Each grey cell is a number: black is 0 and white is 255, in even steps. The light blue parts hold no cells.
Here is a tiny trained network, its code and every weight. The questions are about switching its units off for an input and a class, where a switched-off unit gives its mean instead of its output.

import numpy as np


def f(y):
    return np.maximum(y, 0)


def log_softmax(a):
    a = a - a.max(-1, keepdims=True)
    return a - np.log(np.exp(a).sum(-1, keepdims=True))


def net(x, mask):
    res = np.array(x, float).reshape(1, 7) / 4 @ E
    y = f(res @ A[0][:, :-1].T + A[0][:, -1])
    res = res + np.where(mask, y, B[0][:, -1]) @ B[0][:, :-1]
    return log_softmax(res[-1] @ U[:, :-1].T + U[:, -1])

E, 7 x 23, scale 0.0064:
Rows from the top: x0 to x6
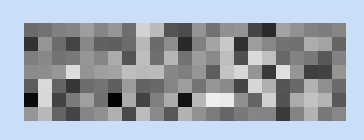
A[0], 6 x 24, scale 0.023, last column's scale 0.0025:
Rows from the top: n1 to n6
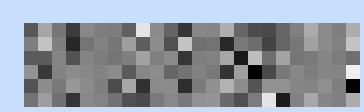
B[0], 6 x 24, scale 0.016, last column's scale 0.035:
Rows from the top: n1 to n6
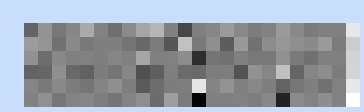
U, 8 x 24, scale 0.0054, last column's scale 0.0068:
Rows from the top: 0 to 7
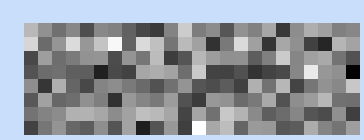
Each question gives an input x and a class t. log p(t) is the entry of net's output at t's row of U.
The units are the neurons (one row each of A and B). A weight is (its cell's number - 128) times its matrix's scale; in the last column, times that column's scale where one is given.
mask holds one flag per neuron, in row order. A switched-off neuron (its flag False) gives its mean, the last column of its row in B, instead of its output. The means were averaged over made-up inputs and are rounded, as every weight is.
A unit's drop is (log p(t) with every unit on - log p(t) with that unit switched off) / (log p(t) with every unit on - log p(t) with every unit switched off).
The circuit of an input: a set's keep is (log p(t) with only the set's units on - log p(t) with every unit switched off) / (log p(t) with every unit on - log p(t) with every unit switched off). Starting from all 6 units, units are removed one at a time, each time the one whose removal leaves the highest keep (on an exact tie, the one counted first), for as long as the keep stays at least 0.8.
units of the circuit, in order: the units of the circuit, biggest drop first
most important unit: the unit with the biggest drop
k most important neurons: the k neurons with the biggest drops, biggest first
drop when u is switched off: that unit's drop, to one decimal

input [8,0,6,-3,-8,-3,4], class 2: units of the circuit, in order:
n6
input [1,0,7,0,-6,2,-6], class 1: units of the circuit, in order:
n4, n6
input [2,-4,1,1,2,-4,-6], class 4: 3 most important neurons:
n5, n1, n6
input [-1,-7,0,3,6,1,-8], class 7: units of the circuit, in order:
n6, n3
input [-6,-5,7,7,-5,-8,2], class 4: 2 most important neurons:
n4, n1
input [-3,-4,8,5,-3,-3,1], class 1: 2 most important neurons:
n4, n6
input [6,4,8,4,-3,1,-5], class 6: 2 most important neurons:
n1, n2
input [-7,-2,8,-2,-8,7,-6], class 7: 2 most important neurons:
n5, n2
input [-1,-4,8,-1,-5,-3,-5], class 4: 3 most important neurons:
n5, n1, n6
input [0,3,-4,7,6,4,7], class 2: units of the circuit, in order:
n6, n1
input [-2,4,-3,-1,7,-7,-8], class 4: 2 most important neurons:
n6, n1
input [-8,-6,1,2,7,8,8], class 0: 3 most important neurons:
n1, n2, n4
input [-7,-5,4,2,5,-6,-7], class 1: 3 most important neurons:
n4, n6, n5
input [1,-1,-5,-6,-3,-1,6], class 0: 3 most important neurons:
n2, n3, n6
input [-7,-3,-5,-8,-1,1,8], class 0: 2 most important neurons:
n2, n1
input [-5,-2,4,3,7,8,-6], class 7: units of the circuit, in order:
n5
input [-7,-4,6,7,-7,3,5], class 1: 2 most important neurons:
n6, n4
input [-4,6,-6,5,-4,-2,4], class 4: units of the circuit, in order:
n6, n1
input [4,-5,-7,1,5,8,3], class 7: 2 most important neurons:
n5, n3
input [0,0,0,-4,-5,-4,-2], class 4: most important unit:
n5
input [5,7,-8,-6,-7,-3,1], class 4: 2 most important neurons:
n4, n5
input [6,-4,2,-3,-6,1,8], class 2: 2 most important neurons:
n6, n1
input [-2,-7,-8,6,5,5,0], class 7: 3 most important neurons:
n6, n5, n3
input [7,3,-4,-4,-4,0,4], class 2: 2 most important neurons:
n1, n6
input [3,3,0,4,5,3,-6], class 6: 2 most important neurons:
n4, n3
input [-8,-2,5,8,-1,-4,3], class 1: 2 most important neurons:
n4, n6
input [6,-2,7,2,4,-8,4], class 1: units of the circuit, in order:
n6
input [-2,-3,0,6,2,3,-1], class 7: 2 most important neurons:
n6, n3
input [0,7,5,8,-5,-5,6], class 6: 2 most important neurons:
n2, n1
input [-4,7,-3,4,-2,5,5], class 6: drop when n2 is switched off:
0.1
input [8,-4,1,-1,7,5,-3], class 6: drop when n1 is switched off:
0.2
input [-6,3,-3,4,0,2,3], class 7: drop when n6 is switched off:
0.5
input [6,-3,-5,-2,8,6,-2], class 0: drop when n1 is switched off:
-0.1
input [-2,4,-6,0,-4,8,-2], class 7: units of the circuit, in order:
n5
